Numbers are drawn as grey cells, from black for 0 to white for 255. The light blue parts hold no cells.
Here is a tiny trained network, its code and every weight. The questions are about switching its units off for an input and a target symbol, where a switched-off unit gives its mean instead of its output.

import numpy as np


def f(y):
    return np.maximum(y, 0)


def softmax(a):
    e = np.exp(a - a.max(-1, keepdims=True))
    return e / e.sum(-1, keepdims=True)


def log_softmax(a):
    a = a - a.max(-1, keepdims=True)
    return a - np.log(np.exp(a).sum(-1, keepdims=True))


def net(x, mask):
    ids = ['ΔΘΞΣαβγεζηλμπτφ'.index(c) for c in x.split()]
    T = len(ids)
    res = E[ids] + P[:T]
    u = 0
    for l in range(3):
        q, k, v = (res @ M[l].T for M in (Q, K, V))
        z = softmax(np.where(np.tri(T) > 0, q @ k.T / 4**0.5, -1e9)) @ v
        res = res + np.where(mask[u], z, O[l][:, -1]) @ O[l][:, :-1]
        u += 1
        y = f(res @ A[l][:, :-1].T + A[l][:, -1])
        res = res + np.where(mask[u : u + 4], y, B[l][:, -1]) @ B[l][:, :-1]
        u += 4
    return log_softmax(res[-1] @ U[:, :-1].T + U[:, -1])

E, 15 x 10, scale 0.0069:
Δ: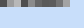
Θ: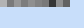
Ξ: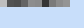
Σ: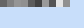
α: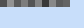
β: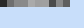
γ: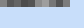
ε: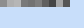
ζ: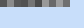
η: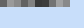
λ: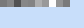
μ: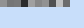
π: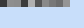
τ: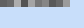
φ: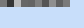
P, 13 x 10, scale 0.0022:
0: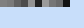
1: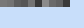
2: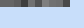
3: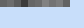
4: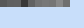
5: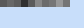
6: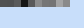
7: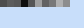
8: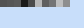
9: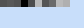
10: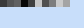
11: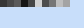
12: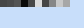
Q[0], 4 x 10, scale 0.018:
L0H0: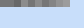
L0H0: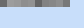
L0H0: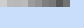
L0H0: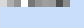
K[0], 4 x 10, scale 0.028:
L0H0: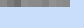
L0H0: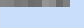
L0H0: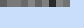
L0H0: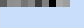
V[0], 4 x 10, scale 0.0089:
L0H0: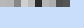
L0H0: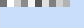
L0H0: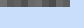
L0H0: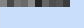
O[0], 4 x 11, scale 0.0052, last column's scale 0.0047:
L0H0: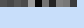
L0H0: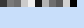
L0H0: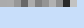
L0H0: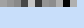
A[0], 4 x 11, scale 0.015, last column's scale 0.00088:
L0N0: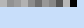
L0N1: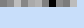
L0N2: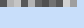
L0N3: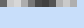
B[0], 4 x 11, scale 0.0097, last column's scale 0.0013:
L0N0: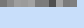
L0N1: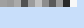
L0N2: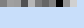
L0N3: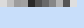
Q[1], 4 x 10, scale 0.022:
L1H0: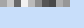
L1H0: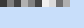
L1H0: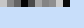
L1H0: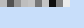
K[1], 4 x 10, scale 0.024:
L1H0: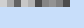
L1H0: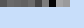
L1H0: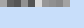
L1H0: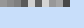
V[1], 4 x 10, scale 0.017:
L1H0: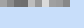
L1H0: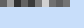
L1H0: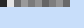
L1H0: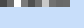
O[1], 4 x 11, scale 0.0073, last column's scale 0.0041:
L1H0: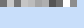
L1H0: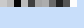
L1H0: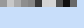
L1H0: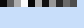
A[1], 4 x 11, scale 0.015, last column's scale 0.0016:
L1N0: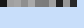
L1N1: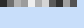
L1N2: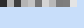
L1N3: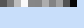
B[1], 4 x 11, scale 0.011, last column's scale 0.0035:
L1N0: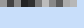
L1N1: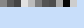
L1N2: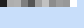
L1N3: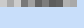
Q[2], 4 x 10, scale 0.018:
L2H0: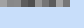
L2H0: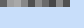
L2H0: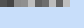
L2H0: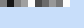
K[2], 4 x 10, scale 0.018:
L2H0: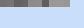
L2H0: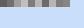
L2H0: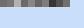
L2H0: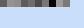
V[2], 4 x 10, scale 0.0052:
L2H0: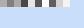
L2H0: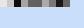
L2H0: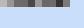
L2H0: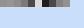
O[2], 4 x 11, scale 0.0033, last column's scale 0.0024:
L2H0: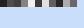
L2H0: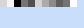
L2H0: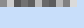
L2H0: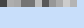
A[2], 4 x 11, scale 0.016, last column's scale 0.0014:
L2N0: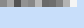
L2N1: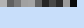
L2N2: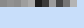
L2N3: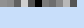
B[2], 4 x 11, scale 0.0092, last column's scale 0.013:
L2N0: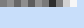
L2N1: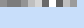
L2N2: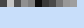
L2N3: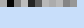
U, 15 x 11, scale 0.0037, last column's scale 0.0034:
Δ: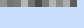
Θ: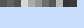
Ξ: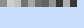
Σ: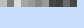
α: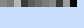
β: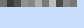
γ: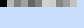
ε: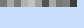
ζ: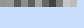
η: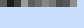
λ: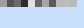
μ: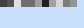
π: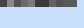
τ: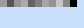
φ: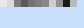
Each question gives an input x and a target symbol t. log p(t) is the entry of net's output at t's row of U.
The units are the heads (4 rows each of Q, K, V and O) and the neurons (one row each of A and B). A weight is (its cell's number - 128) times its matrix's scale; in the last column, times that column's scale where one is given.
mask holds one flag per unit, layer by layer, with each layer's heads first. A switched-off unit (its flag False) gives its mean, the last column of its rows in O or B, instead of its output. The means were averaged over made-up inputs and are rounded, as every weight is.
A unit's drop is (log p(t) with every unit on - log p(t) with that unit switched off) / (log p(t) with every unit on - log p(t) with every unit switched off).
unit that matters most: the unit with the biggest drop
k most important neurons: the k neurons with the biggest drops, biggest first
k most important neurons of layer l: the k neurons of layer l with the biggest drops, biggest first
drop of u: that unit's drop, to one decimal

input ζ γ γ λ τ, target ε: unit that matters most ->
L2N1
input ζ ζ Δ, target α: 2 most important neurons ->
[L1N0; L0N2]
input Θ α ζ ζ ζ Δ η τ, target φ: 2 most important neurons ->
[L0N1; L2N0]
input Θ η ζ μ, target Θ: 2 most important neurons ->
[L1N1; L0N1]
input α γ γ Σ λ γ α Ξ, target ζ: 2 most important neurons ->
[L2N0; L1N2]
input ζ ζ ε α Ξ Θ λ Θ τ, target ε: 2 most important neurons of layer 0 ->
[L0N2; L0N1]
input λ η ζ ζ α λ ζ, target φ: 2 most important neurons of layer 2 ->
[L2N0; L2N2]
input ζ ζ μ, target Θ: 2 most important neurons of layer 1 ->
[L1N1; L1N2]
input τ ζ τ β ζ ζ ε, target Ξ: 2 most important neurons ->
[L1N3; L0N1]
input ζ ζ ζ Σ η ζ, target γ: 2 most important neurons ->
[L1N2; L0N3]
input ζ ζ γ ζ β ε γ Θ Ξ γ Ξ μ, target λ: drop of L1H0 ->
1.2
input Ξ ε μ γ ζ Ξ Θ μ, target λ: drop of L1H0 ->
1.1
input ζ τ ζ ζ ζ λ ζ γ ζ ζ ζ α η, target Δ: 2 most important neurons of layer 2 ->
[L2N3; L2N2]
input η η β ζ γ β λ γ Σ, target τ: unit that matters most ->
L0H0
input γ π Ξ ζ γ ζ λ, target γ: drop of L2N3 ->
0.0
